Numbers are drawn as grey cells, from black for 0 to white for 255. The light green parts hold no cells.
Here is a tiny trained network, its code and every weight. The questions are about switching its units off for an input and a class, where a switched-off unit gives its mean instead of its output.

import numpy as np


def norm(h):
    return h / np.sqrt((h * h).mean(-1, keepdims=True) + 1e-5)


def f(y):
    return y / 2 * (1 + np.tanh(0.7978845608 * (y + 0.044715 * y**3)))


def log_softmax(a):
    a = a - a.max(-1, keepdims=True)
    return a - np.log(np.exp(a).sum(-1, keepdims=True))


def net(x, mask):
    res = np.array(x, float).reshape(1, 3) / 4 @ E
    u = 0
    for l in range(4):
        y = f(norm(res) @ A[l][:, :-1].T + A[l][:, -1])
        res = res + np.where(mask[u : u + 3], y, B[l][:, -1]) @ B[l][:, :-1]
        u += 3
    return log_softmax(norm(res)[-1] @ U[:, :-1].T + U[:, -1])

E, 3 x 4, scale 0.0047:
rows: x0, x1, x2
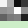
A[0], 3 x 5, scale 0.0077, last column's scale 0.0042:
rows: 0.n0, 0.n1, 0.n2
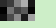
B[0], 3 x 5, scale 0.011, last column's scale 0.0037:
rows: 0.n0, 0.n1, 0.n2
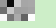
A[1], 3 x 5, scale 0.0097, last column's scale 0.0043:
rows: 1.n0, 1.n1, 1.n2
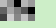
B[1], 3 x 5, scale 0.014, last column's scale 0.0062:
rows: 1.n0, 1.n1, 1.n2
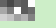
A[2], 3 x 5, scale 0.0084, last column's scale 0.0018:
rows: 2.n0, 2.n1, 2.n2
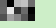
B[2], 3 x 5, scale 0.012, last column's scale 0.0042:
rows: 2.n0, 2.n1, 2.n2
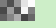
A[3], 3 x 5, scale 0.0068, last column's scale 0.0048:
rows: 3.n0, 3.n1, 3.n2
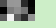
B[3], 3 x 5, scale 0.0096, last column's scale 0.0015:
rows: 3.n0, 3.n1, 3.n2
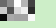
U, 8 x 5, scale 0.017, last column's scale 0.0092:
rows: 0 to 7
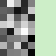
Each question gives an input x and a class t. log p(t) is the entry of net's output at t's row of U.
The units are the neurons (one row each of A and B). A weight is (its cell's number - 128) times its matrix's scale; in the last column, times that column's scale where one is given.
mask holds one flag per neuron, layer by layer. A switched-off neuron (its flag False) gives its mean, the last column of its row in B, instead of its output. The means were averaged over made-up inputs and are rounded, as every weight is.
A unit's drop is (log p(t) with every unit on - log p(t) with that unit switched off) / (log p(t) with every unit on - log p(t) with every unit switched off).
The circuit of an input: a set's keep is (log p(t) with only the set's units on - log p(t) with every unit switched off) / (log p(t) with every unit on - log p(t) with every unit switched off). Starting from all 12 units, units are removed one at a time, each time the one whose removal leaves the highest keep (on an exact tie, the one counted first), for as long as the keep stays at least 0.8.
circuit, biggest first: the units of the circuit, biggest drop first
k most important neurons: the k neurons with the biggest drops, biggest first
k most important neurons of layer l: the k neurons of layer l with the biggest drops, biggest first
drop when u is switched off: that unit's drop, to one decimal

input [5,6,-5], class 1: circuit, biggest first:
[2.n0, 0.n2]
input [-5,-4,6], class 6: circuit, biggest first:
[0.n2]
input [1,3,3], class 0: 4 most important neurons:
[2.n0, 0.n0, 1.n0, 3.n2]
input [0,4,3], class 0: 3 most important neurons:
[0.n0, 2.n0, 1.n0]
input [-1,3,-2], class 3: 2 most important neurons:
[1.n2, 0.n2]
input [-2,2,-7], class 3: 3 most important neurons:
[1.n2, 0.n2, 1.n0]
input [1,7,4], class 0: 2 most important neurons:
[0.n0, 2.n0]
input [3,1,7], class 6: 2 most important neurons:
[0.n2, 1.n0]
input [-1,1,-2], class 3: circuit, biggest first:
[1.n2, 0.n2]
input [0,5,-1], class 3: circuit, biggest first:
[1.n2, 0.n2, 0.n0]
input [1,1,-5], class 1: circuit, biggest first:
[0.n0, 2.n0]
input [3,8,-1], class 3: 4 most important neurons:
[1.n0, 1.n2, 0.n2, 0.n0]
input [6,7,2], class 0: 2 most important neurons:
[2.n0, 0.n2]
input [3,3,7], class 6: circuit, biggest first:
[1.n0]
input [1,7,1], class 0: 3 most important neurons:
[0.n0, 2.n0, 0.n1]
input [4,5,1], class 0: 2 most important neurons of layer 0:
[0.n2, 0.n0]
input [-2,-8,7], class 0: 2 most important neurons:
[2.n0, 0.n1]
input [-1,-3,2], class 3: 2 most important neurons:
[1.n0, 0.n1]
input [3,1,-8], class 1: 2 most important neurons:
[1.n0, 0.n0]
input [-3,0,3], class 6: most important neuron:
[0.n2]
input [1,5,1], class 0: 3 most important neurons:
[0.n0, 2.n0, 0.n1]
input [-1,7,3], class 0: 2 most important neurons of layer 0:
[0.n0, 0.n2]
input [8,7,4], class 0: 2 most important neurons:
[2.n0, 3.n2]
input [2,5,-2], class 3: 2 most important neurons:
[0.n2, 1.n2]
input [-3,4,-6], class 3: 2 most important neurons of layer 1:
[1.n2, 1.n0]
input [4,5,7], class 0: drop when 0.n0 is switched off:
0.3
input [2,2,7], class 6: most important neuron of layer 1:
[1.n0]
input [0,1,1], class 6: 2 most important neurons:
[0.n2, 1.n0]
